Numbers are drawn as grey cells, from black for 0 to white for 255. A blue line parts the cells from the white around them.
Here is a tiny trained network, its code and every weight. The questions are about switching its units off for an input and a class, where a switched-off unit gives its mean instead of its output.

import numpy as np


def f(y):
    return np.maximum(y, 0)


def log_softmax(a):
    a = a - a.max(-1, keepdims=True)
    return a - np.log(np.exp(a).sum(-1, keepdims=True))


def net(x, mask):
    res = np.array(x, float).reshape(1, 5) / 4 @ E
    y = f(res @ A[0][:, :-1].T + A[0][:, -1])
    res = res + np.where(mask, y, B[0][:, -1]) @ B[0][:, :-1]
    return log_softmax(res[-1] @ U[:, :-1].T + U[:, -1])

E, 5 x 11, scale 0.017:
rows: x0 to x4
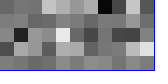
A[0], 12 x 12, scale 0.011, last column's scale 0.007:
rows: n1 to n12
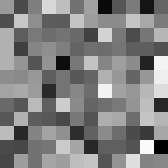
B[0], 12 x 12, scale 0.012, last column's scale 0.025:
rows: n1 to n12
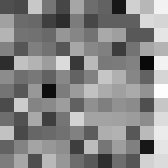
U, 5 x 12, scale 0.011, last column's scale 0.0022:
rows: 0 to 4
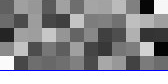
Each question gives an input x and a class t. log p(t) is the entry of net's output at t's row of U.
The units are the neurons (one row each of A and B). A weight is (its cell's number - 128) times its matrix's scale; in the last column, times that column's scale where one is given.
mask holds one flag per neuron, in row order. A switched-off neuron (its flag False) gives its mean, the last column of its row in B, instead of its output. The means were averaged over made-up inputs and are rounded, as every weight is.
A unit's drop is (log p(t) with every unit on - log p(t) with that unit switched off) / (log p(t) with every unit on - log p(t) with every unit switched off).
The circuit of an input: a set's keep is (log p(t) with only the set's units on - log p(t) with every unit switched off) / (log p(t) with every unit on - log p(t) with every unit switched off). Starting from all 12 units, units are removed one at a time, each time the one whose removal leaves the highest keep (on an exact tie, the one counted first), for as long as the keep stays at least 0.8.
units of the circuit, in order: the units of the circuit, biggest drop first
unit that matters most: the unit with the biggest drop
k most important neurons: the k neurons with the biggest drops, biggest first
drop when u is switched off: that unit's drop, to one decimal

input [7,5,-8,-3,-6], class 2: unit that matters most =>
n5
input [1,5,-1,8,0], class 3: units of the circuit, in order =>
[n12, n1]
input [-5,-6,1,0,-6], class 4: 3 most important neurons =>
[n5, n1, n11]
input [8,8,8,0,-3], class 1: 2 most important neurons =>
[n1, n5]
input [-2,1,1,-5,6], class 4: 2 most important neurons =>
[n10, n11]
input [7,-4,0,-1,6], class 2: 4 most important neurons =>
[n7, n2, n9, n10]
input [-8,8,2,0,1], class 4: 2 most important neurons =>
[n5, n3]
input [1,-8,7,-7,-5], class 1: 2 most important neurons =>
[n1, n4]
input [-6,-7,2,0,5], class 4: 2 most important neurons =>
[n5, n1]
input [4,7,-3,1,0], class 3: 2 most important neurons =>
[n11, n12]
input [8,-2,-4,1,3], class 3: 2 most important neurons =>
[n12, n11]
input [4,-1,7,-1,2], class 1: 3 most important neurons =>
[n1, n5, n10]
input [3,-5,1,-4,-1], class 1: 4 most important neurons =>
[n11, n1, n10, n8]
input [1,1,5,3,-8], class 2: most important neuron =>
[n7]
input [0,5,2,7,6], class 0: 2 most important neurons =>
[n1, n11]
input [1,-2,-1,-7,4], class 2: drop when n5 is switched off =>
1.1
